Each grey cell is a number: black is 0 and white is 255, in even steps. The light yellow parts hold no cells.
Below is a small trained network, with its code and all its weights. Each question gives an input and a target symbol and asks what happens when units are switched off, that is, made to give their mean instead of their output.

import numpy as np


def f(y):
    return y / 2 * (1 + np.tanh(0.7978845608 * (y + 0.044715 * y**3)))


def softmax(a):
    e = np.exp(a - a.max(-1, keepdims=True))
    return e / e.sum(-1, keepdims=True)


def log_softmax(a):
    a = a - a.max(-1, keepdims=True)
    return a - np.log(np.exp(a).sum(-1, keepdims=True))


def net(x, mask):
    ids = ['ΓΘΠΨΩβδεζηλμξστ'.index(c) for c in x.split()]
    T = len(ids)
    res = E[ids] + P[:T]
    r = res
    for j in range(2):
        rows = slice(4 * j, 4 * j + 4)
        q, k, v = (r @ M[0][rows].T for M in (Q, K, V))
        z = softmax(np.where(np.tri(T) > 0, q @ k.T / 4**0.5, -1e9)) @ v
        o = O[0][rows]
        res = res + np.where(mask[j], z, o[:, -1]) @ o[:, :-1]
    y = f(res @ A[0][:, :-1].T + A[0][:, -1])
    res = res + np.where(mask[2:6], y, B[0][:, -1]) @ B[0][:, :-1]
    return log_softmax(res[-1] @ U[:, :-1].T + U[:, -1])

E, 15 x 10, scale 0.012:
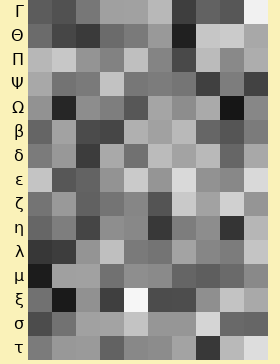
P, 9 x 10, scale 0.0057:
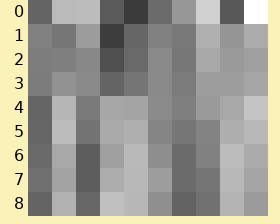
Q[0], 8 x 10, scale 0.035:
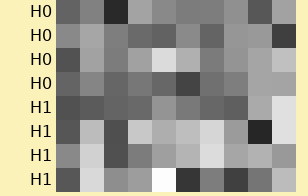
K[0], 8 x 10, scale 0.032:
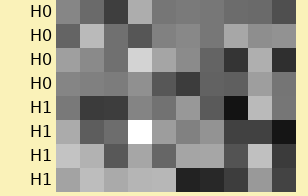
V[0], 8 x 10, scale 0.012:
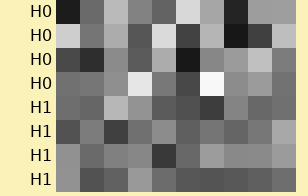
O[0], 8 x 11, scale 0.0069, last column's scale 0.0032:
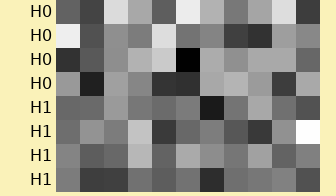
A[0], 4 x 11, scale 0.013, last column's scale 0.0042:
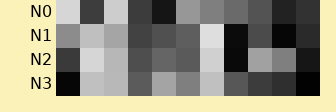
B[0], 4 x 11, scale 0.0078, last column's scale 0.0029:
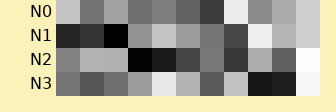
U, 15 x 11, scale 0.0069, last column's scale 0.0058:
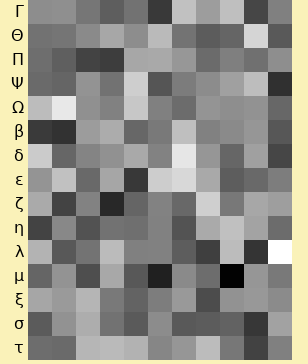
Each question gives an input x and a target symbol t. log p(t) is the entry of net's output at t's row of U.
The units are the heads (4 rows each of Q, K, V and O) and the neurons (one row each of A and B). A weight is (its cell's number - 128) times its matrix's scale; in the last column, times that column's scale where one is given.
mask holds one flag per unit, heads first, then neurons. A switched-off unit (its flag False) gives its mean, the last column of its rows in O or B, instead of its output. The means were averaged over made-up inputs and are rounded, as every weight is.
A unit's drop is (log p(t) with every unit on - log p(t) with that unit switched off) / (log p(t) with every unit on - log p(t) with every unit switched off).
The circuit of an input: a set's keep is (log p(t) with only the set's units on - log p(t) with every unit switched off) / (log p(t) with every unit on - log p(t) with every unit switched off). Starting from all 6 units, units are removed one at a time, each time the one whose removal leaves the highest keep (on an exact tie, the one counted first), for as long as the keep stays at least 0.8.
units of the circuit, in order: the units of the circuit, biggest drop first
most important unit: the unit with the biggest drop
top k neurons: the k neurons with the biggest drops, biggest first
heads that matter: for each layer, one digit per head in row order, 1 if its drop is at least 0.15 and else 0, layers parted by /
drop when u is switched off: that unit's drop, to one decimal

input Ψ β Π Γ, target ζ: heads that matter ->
11
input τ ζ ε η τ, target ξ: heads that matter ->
11
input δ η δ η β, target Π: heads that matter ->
01
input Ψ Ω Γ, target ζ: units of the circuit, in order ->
H0; N0; H1
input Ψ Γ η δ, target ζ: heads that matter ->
11
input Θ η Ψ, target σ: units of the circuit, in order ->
H0; N2; N3
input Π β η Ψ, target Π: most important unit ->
N1
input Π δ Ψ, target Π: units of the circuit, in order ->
N1; H0
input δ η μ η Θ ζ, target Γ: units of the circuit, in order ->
N2; H0
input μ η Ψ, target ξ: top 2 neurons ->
N2; N3
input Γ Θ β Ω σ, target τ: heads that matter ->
01
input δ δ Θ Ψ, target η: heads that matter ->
10
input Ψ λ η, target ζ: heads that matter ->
11
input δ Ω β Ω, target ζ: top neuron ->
N0
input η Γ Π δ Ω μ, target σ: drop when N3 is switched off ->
0.4
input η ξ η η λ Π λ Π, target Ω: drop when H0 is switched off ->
0.5
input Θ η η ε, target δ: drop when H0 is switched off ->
0.3
